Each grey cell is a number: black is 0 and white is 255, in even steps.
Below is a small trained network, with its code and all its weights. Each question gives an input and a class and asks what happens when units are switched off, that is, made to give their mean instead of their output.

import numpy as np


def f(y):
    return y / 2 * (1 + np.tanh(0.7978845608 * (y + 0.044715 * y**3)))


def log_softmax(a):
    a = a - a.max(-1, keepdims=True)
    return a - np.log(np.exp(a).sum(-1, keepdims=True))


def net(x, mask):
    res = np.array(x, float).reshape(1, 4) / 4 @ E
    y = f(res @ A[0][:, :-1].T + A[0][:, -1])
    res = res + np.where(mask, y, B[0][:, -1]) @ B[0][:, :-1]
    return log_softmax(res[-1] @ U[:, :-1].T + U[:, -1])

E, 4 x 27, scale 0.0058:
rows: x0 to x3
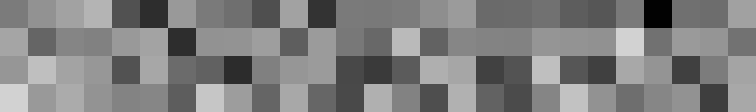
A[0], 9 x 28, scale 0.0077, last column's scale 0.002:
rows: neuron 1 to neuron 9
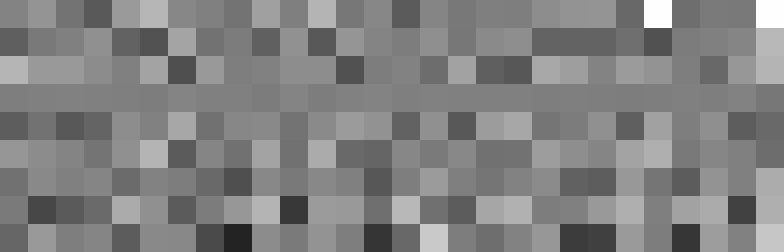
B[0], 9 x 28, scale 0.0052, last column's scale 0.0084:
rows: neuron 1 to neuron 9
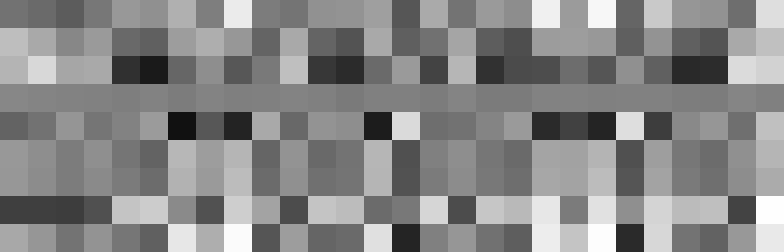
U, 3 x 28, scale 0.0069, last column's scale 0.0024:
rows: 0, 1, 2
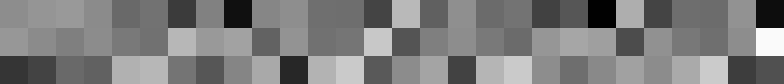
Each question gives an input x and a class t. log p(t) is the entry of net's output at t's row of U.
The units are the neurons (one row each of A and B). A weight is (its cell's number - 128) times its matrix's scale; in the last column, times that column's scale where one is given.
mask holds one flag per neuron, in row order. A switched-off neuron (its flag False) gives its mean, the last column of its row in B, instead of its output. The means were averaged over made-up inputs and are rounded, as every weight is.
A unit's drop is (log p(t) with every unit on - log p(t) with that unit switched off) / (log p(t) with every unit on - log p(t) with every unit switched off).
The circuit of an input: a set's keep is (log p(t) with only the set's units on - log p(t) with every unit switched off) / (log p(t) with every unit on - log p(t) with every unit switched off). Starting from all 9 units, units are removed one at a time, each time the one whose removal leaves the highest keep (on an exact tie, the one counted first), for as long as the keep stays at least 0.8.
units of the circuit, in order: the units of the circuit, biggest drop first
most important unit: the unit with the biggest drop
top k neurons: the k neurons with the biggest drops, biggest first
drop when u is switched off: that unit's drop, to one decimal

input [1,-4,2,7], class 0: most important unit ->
neuron 9
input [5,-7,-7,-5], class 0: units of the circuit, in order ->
[neuron 5; neuron 9; neuron 8]
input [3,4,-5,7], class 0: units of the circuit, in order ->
[neuron 9; neuron 1; neuron 8]
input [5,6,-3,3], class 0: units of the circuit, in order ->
[neuron 9; neuron 1]
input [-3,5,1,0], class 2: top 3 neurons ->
[neuron 9; neuron 8; neuron 2]
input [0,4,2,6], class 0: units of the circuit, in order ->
[neuron 9; neuron 3]
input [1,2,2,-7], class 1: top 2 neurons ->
[neuron 9; neuron 7]
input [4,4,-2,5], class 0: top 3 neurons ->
[neuron 9; neuron 1; neuron 8]
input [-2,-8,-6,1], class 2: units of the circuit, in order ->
[neuron 5; neuron 9]
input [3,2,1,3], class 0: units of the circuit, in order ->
[neuron 9; neuron 1]
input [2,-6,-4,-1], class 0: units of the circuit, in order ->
[neuron 9; neuron 8; neuron 1]
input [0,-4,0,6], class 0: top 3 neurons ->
[neuron 9; neuron 8; neuron 1]
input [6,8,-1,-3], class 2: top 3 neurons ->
[neuron 3; neuron 9; neuron 6]
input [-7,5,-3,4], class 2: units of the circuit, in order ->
[neuron 8]
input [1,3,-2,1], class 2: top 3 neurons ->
[neuron 9; neuron 3; neuron 2]
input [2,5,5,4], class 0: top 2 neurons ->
[neuron 3; neuron 1]
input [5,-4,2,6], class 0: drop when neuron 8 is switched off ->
0.2
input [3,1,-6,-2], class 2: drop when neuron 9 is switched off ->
0.1
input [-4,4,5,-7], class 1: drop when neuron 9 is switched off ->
1.8
